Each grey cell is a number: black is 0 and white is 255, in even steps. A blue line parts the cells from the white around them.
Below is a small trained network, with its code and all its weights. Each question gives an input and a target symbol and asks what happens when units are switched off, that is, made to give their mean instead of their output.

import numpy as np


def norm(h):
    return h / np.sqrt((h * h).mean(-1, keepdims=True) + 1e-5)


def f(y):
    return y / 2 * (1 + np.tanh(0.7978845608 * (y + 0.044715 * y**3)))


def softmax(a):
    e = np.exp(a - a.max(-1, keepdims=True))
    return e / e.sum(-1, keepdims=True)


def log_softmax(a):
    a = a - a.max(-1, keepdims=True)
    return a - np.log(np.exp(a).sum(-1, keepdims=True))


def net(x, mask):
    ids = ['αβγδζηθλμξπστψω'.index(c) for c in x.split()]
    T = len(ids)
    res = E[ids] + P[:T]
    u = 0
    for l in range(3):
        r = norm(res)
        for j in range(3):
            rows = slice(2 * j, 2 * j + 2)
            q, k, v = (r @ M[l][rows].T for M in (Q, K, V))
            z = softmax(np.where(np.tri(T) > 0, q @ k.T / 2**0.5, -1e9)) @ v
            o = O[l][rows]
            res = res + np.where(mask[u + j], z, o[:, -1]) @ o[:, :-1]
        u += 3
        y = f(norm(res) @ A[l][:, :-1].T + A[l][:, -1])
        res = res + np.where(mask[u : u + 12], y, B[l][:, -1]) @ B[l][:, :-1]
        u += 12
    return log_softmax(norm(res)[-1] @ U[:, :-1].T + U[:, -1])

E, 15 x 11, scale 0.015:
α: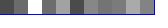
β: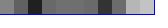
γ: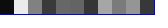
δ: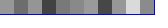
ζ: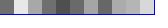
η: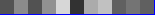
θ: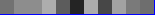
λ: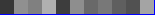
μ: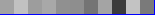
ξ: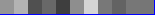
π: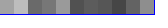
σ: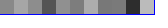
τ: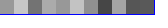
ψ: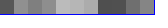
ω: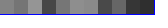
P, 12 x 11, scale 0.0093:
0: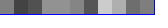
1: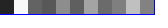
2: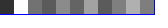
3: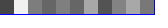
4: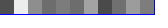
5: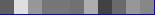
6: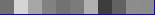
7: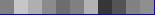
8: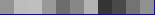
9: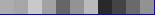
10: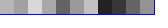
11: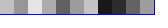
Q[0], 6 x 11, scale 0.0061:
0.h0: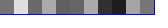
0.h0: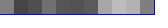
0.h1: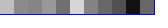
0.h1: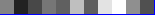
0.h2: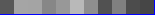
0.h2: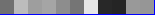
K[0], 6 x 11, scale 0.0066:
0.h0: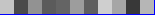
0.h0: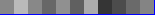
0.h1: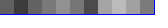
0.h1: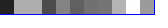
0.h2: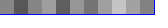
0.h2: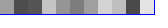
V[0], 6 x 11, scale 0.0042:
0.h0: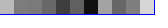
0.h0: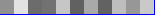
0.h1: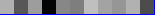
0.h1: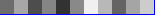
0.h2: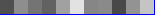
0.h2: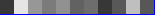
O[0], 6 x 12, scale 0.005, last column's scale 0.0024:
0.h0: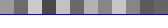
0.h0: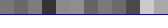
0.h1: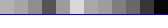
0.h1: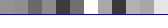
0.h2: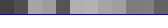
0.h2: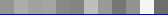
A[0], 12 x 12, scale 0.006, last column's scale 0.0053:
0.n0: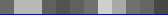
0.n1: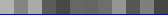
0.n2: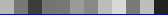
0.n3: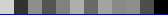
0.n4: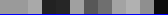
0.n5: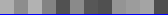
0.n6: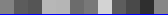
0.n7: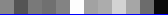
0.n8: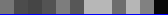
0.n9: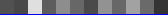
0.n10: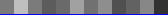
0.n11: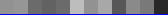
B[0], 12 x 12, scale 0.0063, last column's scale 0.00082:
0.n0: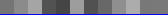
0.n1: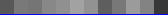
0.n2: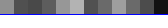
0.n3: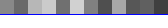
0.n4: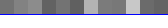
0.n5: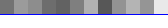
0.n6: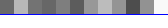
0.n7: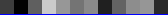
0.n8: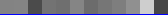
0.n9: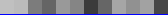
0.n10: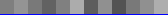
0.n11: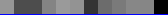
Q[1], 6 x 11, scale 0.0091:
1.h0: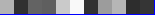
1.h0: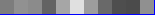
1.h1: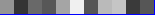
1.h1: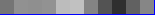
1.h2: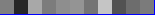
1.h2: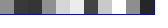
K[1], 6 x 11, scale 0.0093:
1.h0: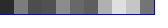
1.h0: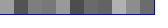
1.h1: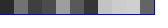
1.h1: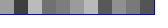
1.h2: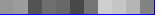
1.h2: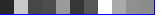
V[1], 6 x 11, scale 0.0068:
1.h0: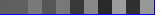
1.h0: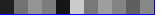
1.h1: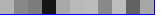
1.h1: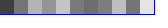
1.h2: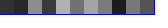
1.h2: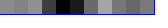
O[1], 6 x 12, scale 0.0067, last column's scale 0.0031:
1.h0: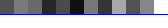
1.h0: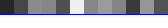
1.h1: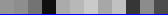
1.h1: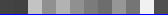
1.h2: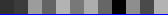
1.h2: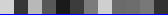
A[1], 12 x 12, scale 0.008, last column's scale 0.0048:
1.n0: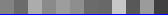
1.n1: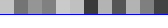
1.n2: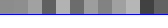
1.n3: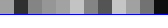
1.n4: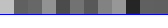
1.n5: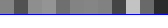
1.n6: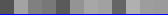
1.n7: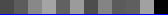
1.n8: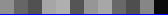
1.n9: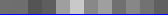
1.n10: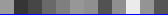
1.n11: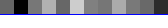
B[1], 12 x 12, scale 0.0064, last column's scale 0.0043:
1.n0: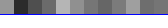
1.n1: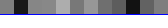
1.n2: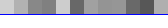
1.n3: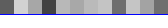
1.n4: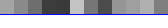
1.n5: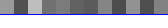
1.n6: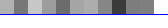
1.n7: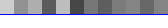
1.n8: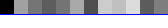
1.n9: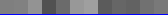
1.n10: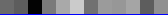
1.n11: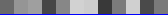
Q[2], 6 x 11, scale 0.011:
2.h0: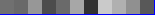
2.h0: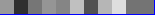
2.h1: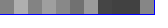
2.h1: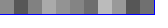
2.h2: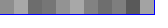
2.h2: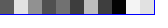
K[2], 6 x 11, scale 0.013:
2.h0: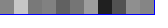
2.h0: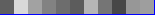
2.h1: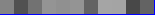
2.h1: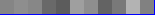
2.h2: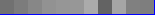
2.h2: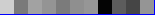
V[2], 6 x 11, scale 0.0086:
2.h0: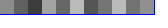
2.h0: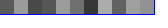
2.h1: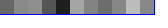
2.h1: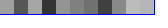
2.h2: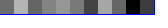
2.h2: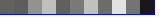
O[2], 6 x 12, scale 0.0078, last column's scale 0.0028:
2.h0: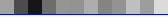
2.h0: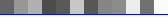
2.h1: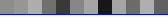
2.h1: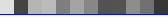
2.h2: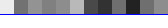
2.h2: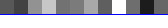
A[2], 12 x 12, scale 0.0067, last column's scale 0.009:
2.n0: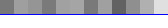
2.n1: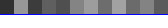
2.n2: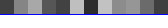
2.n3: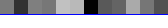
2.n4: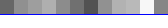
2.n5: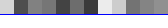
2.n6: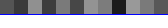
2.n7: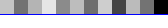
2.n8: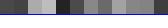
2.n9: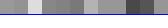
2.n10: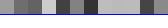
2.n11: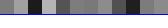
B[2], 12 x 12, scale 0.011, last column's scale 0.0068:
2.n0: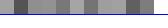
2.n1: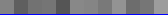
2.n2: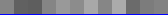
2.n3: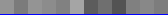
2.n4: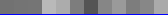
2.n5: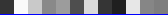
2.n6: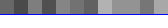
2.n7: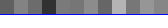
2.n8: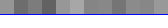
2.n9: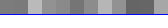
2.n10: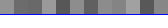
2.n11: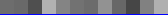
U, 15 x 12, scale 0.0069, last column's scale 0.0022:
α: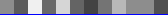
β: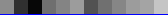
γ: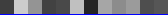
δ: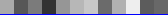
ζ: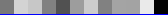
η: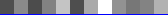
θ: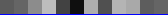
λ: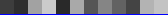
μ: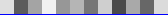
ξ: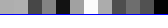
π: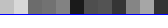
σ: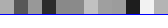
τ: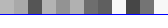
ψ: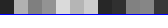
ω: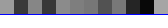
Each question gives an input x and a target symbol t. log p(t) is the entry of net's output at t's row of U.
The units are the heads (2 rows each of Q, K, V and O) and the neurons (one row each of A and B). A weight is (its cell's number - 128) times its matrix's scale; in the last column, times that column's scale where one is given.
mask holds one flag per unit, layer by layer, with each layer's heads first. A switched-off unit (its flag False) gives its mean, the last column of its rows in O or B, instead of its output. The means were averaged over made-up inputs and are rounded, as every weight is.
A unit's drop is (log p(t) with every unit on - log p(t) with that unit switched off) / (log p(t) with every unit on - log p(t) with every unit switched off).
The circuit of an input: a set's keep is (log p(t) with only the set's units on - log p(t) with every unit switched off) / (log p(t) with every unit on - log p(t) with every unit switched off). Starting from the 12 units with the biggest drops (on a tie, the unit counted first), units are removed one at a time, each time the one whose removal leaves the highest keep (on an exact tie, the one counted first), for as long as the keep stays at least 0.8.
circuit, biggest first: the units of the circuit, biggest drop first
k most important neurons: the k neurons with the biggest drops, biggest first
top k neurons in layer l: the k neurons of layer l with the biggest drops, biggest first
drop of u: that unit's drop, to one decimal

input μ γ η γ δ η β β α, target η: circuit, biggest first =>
[2.h1 1.n1]
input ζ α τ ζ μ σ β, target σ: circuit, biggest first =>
[1.h1]
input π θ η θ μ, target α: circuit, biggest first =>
[0.h0 0.h1]
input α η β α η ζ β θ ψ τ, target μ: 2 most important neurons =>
[0.n9 1.n0]
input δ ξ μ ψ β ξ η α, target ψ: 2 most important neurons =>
[0.n7 0.n3]
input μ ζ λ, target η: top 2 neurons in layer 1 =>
[1.n1 1.n7]
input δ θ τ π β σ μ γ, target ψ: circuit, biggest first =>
[1.h2 0.h1 0.n7]
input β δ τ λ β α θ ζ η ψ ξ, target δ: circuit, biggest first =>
[2.h0 1.n10]
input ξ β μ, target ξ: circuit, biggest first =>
[0.h1 1.h1]
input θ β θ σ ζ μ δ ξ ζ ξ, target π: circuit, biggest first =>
[0.h2 2.h2]
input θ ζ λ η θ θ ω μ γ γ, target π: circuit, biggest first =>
[0.h2 1.h0]
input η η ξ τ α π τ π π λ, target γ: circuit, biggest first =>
[2.h0 2.h1]
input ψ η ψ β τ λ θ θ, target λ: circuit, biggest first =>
[1.h0 0.h2]
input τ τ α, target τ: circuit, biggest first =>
[1.h2]
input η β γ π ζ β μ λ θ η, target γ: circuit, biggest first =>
[2.h0 1.n8]
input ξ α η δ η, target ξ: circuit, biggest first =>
[0.h1 1.h1]
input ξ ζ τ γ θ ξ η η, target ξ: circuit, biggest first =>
[1.h1 0.h1]
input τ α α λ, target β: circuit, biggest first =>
[2.h0 0.h1]
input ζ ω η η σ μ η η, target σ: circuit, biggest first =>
[1.h1 0.h0]
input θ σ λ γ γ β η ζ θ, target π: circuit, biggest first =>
[0.h2]
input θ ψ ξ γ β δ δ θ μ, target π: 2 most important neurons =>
[2.n7 1.n1]
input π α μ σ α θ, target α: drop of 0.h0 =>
0.1
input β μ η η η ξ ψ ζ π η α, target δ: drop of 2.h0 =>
0.8
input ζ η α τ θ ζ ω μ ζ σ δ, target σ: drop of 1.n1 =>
0.0
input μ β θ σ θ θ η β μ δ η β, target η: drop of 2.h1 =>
0.2
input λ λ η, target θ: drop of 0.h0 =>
0.4
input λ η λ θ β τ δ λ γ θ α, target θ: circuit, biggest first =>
[2.h2]
